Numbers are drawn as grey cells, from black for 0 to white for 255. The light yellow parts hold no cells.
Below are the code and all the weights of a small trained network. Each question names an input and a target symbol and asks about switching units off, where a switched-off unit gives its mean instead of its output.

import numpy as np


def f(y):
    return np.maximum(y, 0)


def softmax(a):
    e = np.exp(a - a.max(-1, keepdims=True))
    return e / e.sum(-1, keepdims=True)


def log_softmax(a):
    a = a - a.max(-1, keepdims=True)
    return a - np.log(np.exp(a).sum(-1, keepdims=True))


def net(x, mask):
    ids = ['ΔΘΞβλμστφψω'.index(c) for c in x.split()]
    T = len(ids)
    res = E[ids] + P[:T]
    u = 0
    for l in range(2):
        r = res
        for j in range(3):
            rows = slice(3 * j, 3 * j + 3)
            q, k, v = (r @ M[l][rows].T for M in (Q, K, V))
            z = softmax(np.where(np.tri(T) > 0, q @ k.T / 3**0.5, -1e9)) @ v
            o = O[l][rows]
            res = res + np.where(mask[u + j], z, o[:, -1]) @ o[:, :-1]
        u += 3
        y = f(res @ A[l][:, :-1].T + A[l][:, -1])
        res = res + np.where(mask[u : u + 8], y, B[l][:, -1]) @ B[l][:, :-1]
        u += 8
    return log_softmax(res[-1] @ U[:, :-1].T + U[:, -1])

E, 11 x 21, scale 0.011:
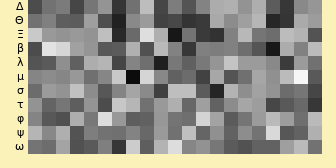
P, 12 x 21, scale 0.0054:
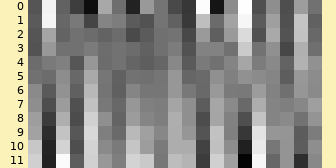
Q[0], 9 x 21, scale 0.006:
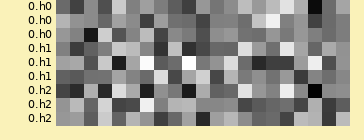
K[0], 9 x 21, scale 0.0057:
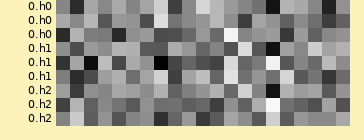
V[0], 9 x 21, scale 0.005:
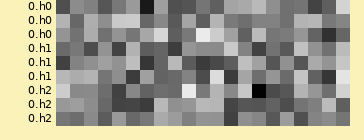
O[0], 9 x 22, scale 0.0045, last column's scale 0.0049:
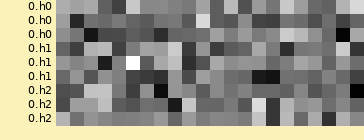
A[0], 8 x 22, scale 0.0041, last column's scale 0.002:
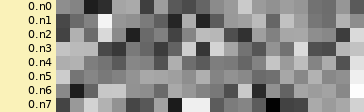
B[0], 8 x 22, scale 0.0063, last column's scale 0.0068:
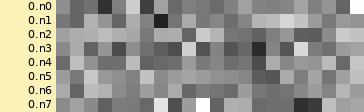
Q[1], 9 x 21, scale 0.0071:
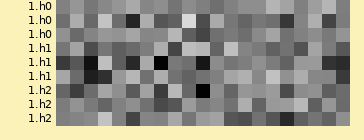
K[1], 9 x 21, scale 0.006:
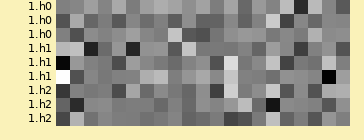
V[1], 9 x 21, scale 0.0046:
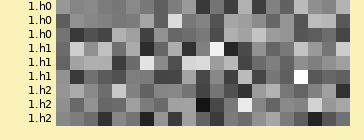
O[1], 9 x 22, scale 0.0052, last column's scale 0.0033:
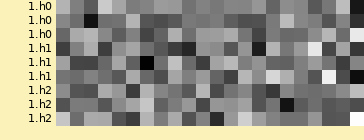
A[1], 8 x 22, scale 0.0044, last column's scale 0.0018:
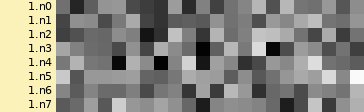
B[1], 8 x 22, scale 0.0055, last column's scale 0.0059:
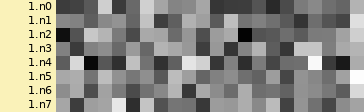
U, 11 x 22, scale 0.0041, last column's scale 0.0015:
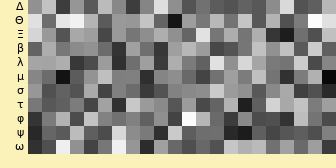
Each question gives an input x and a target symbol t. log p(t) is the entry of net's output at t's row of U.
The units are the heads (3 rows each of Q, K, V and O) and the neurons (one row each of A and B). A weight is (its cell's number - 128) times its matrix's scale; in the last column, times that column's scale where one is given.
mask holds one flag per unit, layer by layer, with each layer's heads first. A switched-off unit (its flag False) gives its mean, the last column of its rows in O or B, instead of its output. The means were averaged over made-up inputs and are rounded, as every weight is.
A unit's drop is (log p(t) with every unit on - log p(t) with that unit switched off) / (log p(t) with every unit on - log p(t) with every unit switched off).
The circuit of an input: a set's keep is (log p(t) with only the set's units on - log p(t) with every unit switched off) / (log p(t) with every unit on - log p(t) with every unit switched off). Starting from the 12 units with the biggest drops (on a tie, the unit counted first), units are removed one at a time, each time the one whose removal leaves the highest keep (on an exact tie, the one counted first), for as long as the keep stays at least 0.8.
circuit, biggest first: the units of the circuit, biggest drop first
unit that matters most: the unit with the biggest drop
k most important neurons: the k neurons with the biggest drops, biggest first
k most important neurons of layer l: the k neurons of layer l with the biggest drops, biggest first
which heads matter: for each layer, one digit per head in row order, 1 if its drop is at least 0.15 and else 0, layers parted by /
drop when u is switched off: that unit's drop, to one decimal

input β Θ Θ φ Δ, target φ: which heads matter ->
000 / 001
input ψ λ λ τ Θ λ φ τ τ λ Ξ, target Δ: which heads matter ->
010 / 010
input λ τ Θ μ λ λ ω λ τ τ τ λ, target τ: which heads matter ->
000 / 010
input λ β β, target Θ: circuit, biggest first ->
1.h1; 1.n7; 0.h0; 0.h1
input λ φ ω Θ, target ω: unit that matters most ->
0.h2
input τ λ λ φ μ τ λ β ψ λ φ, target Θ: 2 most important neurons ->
0.n6; 0.n4
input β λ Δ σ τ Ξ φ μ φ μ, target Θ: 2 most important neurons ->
0.n6; 0.n0
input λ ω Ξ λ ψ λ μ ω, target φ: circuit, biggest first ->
1.h2; 0.n7; 0.h0
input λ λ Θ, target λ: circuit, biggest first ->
0.n0; 0.h1; 1.h0; 0.h2
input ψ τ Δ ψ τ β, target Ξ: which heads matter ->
010 / 010
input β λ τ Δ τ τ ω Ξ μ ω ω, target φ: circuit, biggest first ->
1.h2; 0.n7; 0.n6
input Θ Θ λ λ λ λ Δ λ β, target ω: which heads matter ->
100 / 010
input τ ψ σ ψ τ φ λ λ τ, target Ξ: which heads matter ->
010 / 010
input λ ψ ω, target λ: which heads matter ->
000 / 010
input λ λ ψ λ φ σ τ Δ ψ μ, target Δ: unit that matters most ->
0.h1
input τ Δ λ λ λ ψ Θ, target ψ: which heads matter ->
000 / 000
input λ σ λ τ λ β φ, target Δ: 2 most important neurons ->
1.n4; 0.n2
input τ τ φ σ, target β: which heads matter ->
000 / 011
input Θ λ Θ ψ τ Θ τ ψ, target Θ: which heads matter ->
011 / 100
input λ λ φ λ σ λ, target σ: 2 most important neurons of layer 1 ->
1.n7; 1.n1
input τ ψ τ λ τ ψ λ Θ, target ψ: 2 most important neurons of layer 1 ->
1.n0; 1.n2
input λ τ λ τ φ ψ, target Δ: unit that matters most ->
0.n3
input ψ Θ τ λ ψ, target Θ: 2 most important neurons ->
0.n3; 0.n0
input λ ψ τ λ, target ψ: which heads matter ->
010 / 000
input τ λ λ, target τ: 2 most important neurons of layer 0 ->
0.n2; 0.n0
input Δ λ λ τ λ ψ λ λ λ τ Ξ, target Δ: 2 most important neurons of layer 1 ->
1.n4; 1.n5
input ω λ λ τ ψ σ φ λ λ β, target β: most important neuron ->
0.n7
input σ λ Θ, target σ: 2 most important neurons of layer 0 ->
0.n2; 0.n0
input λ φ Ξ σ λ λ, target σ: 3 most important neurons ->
0.n2; 0.n0; 1.n7
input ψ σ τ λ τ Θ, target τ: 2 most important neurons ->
1.n3; 0.n0
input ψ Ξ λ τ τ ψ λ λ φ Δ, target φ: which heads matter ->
010 / 001
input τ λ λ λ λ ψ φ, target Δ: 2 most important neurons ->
1.n4; 0.n3
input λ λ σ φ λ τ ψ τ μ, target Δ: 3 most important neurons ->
1.n4; 0.n4; 0.n2
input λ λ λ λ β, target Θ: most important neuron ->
1.n7
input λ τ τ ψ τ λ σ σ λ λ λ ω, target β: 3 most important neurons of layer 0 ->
0.n2; 0.n7; 0.n0
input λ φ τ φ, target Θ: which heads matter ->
111 / 000
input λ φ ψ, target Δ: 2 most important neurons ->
1.n4; 0.n3
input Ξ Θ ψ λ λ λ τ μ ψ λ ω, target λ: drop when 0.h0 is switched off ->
0.2
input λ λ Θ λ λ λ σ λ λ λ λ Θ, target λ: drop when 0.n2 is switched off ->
0.0
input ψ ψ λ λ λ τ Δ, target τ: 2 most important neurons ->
1.n3; 0.n0
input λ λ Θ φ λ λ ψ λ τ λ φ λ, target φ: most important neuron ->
1.n2
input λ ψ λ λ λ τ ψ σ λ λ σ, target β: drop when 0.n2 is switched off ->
0.3
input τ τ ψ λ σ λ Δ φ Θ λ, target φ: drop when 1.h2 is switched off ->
0.7
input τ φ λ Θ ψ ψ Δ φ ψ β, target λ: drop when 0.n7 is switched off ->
0.4
